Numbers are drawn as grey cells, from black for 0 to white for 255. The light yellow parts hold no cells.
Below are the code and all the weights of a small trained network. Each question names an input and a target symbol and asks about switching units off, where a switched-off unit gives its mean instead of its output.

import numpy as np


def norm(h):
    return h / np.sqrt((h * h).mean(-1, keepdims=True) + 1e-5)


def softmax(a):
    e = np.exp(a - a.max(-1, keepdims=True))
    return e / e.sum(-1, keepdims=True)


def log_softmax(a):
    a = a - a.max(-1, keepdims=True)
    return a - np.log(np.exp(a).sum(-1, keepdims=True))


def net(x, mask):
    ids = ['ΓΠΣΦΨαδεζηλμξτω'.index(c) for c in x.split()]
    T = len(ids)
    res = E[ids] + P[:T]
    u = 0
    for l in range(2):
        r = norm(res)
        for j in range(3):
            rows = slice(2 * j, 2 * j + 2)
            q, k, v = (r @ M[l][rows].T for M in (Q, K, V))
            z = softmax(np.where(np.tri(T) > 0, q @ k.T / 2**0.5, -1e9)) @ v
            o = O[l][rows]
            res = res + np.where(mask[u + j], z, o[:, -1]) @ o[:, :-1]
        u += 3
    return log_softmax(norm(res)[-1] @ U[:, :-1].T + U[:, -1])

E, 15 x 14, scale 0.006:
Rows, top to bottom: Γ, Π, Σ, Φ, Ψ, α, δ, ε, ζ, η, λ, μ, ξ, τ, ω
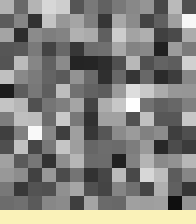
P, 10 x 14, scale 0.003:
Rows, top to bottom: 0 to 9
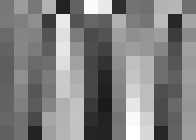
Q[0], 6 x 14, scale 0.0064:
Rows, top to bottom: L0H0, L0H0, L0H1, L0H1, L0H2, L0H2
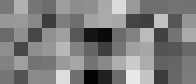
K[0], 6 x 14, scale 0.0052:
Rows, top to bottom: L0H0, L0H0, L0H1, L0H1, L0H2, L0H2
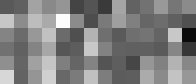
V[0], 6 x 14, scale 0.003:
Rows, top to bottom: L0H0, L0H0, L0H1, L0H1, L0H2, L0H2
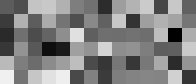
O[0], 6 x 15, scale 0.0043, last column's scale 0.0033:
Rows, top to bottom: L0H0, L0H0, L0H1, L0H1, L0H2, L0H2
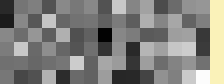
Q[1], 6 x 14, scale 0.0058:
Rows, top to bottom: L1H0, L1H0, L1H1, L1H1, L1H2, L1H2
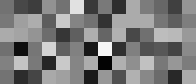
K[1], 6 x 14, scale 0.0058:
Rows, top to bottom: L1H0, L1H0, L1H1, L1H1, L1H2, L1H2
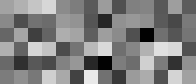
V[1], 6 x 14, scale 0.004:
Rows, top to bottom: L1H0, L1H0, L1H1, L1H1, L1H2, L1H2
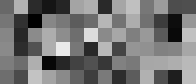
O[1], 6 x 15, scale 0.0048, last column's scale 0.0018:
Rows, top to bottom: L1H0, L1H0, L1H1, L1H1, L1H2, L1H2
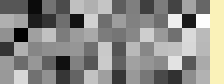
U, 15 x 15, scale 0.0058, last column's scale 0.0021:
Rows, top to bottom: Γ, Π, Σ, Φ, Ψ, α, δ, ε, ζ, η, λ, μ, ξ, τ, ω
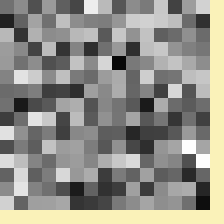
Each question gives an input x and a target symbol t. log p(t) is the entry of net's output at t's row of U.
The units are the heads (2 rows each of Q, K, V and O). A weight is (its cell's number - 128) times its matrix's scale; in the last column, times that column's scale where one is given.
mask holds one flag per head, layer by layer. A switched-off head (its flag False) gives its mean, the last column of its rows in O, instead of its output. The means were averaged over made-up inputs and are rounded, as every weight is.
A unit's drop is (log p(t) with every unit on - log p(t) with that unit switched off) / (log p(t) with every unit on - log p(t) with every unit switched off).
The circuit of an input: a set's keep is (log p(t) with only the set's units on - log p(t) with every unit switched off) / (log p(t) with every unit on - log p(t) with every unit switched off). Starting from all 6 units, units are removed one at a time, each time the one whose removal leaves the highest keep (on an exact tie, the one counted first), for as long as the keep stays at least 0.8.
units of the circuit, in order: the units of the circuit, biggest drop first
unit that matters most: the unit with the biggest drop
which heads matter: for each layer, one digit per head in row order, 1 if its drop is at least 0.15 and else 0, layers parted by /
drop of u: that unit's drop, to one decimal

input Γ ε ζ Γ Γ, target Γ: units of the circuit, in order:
[L0H1; L0H2]
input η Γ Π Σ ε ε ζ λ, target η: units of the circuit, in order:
[L0H2; L1H1]
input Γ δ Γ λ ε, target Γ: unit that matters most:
L0H1
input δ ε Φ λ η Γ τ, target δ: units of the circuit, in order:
[L1H0; L0H1; L0H2]
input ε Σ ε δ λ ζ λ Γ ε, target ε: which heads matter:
011 / 001
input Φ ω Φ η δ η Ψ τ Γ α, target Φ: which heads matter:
011 / 001
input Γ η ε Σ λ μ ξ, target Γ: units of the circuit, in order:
[L0H1; L0H2; L1H2]
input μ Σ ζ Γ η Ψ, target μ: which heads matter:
010 / 000
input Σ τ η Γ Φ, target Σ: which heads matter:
010 / 010
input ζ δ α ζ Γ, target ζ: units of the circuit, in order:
[L0H1; L0H2; L1H0]
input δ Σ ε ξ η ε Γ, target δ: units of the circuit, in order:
[L1H0; L0H2; L0H1; L0H0]
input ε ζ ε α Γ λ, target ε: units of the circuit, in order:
[L0H2; L0H1; L1H2]
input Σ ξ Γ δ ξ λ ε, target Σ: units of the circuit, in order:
[L1H1; L0H1]
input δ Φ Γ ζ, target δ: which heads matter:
011 / 100
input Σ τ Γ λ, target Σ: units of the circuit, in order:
[L1H1]
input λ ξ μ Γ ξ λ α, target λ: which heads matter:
001 / 011
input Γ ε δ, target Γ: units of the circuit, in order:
[L0H2; L1H2]
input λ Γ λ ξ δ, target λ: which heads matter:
001 / 001
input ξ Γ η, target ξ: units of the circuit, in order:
[L1H2; L0H1; L1H0]
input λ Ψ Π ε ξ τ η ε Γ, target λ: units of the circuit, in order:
[L0H2; L1H2]
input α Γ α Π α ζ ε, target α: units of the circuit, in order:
[L1H0; L1H2; L1H1]
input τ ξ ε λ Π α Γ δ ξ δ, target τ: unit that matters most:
L0H2
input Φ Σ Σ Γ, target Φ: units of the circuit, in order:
[L0H1; L0H2]
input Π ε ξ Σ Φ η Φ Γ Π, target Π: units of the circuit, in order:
[L0H1; L1H0; L1H1]
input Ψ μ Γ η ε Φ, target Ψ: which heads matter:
011 / 010
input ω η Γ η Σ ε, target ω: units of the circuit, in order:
[L1H0; L0H2]
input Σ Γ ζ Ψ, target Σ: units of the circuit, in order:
[L1H1; L0H1]
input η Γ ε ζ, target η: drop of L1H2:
0.1
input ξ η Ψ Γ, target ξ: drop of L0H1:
0.2
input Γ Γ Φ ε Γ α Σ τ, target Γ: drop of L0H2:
0.4
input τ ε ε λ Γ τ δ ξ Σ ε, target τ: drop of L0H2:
0.6
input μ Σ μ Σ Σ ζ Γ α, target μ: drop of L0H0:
0.1
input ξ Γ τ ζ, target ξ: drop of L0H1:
0.4
